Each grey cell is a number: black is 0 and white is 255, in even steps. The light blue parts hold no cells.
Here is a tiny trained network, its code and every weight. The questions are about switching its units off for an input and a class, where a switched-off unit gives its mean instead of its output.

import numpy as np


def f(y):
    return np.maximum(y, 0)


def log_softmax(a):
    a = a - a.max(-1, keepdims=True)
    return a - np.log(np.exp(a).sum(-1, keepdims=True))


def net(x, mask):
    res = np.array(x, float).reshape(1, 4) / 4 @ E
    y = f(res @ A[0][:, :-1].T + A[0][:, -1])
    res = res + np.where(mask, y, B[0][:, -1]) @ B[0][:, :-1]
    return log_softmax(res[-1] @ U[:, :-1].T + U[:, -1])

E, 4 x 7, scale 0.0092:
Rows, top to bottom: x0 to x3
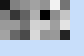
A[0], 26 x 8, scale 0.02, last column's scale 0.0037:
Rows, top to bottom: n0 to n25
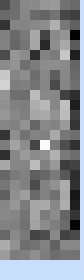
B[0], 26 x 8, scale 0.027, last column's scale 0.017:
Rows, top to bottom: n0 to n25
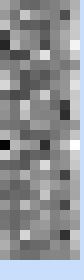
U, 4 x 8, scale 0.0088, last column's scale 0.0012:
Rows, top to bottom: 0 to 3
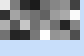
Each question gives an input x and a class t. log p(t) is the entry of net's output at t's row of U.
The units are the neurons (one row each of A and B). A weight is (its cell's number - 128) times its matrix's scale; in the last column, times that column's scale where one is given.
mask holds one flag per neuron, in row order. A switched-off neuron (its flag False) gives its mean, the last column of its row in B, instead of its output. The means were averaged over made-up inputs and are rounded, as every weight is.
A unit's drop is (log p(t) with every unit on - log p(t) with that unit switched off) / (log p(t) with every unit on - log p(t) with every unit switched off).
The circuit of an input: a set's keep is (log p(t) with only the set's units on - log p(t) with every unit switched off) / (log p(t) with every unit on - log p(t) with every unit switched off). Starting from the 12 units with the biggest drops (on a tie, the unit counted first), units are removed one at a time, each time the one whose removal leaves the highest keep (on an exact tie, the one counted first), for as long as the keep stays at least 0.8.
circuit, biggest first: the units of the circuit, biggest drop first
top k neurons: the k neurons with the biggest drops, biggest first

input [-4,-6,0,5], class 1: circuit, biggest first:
n14
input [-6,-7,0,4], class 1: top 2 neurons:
n14, n15
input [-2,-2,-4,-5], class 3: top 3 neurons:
n5, n10, n11
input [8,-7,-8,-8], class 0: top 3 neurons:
n15, n2, n13
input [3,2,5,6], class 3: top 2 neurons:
n9, n16
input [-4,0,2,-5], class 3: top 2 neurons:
n5, n15
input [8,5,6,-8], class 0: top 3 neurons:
n15, n2, n13
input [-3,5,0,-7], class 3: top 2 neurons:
n5, n14
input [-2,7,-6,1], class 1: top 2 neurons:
n4, n3
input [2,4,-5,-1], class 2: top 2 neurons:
n14, n23
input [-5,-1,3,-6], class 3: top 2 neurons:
n5, n15
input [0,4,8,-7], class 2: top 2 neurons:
n10, n11
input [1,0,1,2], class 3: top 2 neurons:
n14, n8
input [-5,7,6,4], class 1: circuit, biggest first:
n4
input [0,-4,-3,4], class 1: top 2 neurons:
n14, n5
